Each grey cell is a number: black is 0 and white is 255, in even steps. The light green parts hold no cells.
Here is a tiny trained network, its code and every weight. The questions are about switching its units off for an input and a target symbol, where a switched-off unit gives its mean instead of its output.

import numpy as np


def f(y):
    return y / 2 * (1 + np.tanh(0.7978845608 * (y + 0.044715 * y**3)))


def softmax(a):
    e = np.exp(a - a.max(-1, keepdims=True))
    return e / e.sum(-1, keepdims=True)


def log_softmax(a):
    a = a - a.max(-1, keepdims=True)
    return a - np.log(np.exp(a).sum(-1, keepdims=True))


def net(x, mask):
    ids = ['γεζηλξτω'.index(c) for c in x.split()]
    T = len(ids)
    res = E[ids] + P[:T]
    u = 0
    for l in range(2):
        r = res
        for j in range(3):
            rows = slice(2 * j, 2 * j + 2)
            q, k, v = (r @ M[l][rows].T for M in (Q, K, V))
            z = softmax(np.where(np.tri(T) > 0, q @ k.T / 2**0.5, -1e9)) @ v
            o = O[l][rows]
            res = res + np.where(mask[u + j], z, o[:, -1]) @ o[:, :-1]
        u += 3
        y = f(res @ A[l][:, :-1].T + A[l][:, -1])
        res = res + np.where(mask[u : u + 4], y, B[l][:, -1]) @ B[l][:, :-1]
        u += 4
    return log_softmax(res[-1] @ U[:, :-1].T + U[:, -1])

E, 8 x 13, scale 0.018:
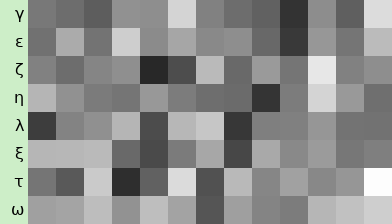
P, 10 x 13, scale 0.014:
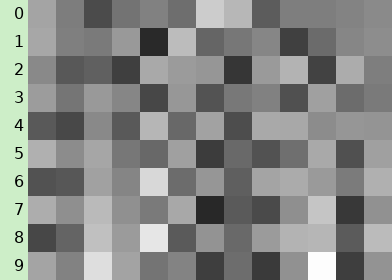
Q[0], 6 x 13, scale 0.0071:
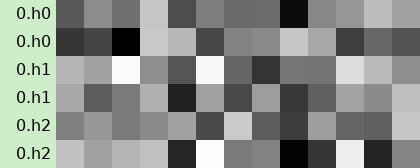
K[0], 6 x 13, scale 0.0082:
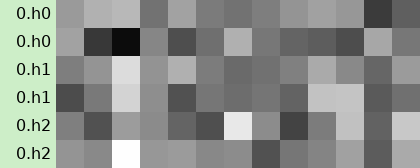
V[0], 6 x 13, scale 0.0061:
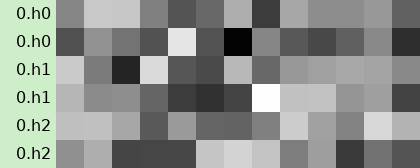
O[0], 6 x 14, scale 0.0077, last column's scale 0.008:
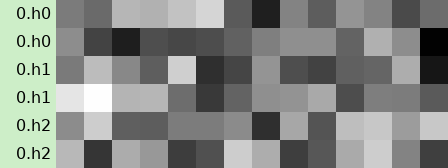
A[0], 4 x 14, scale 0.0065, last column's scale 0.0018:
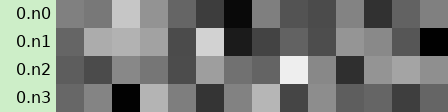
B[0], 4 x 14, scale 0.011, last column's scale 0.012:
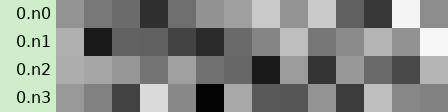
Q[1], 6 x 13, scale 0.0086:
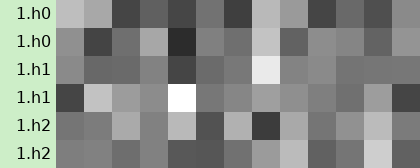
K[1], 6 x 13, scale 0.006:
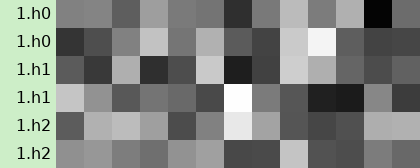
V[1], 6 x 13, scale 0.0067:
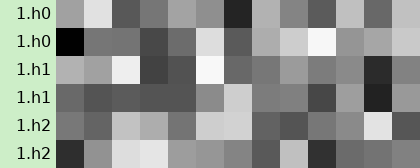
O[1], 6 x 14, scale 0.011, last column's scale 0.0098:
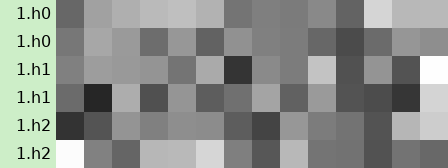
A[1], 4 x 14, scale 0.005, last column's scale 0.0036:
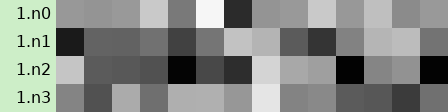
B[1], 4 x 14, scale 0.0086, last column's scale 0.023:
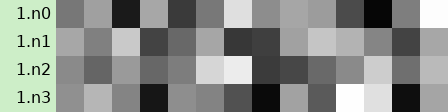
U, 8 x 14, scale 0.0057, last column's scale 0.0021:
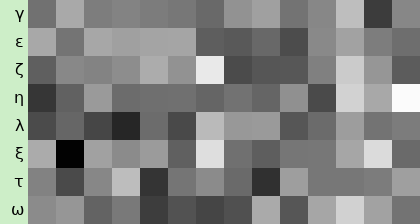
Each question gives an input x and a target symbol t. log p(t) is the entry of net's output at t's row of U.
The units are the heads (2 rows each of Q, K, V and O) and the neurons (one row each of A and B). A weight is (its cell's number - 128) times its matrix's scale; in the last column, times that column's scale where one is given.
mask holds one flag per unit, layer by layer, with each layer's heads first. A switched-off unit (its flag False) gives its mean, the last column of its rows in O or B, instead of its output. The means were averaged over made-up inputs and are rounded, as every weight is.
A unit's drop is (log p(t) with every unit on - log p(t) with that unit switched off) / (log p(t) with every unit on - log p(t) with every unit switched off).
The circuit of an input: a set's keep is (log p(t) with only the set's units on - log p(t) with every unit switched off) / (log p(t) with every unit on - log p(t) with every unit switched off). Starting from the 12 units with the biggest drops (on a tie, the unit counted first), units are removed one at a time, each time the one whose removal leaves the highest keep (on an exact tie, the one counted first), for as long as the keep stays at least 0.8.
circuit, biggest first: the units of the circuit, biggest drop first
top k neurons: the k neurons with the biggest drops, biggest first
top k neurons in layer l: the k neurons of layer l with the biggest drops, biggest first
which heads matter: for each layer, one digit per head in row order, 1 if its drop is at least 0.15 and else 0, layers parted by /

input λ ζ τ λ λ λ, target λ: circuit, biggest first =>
(1.h0; 0.h1)
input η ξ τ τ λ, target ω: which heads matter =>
110 / 011
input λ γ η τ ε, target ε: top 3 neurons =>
(0.n1; 1.n0; 1.n3)
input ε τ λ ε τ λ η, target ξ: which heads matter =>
001 / 010
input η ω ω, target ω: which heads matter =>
110 / 011
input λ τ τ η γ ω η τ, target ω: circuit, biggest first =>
(0.h2; 0.n1)
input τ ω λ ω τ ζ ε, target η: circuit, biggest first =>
(0.h2; 1.h2; 1.n0)
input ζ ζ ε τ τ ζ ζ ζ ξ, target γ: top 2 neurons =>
(0.n0; 1.n3)
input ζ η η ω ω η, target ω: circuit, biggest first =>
(0.n1; 0.h2)
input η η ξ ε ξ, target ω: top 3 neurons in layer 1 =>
(1.n1; 1.n0; 1.n2)
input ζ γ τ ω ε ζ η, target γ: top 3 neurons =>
(0.n0; 1.n3; 0.n1)
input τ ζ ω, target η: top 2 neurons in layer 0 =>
(0.n1; 0.n2)
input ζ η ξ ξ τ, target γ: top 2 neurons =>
(0.n0; 1.n3)
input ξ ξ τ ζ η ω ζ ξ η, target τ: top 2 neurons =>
(1.n0; 1.n3)
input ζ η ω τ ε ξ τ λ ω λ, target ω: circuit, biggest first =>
(0.n1; 0.h2)
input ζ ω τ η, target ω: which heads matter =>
001 / 010
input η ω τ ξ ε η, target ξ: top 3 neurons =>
(0.n1; 0.n0; 0.n2)
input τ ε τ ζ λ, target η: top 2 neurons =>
(1.n0; 0.n1)
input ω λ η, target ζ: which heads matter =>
010 / 110
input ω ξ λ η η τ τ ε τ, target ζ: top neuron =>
(0.n1)
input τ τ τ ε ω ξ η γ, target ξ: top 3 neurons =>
(0.n1; 0.n0; 1.n2)
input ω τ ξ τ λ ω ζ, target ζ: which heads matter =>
000 / 110
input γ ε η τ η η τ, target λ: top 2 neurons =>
(0.n2; 0.n1)
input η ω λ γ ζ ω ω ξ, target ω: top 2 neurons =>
(0.n1; 1.n2)
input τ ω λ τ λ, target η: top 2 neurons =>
(1.n0; 0.n2)
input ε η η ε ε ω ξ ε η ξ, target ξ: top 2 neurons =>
(0.n1; 0.n0)
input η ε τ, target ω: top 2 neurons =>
(0.n2; 0.n3)
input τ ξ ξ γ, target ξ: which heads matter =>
100 / 000
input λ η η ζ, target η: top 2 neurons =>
(0.n0; 1.n0)
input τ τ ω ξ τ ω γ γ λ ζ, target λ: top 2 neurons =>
(0.n0; 0.n2)
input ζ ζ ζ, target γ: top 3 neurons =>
(0.n0; 1.n3; 0.n1)
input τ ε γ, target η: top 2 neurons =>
(0.n1; 1.n0)
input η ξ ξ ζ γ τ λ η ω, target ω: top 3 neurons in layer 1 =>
(1.n1; 1.n2; 1.n0)
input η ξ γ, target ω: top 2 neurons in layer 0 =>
(0.n3; 0.n1)
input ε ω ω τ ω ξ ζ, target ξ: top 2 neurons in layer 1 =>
(1.n3; 1.n0)
